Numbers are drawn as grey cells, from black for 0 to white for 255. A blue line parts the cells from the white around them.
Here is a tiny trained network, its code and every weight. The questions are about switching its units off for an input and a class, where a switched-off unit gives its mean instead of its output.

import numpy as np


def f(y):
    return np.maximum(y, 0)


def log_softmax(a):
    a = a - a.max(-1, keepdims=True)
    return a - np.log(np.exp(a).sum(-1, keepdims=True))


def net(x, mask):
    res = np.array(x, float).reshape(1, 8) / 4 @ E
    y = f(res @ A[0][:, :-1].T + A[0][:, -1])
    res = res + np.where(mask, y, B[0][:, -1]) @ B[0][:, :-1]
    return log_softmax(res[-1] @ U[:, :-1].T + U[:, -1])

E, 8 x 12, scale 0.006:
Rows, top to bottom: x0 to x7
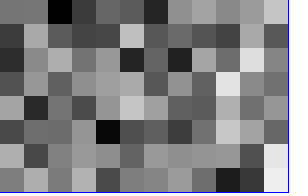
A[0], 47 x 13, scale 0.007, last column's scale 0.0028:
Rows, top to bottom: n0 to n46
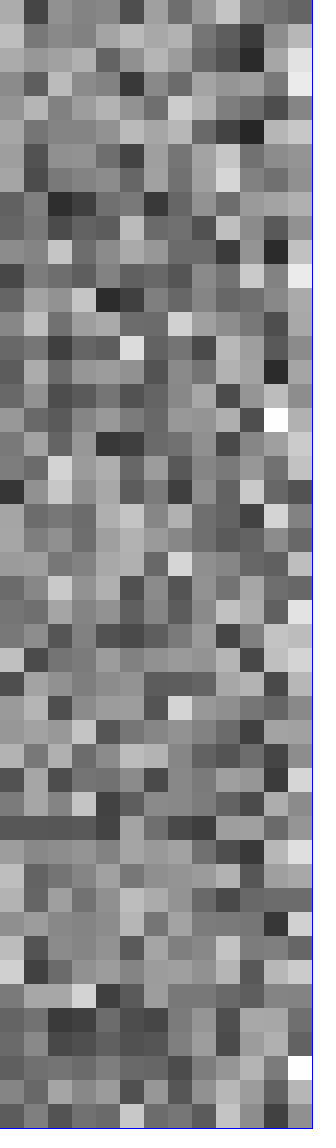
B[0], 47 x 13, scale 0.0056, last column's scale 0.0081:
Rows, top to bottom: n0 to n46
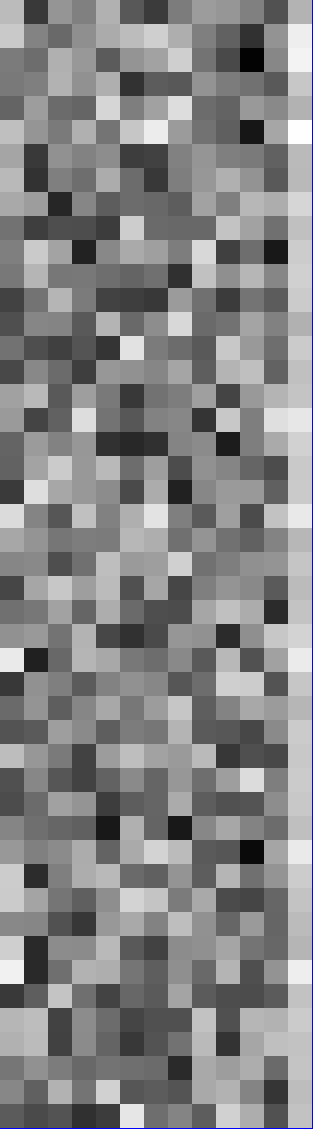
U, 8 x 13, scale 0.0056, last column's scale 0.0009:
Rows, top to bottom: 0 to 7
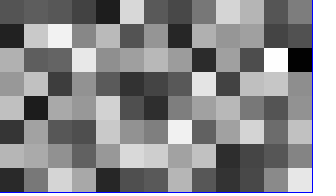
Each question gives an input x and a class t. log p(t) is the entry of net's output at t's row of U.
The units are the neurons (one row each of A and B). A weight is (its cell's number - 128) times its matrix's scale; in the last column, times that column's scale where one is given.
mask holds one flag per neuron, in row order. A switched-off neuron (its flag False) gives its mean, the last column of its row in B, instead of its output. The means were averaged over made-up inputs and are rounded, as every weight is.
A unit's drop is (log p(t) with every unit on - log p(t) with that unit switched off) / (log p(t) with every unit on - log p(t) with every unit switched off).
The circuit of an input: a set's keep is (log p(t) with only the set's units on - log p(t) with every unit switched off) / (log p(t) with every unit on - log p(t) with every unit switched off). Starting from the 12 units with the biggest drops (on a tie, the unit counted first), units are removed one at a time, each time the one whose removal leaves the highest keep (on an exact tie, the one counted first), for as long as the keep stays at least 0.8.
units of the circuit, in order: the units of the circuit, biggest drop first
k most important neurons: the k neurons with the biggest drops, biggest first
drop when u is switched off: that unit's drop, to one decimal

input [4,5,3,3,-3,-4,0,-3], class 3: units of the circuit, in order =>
n42, n8
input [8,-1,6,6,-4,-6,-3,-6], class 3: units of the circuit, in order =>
n42
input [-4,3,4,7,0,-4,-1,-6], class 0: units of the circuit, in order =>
n46, n28
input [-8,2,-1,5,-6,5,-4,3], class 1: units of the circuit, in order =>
n20, n28, n35
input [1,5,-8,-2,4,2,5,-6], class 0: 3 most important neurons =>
n46, n14, n9
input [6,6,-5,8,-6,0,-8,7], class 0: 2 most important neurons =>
n14, n46
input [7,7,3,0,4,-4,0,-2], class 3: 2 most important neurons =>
n42, n43
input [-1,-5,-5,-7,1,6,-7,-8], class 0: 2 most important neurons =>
n46, n27
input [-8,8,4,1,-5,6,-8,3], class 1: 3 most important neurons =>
n20, n24, n10
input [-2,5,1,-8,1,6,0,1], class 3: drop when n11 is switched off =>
0.1
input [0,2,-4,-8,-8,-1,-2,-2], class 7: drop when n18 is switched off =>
0.2
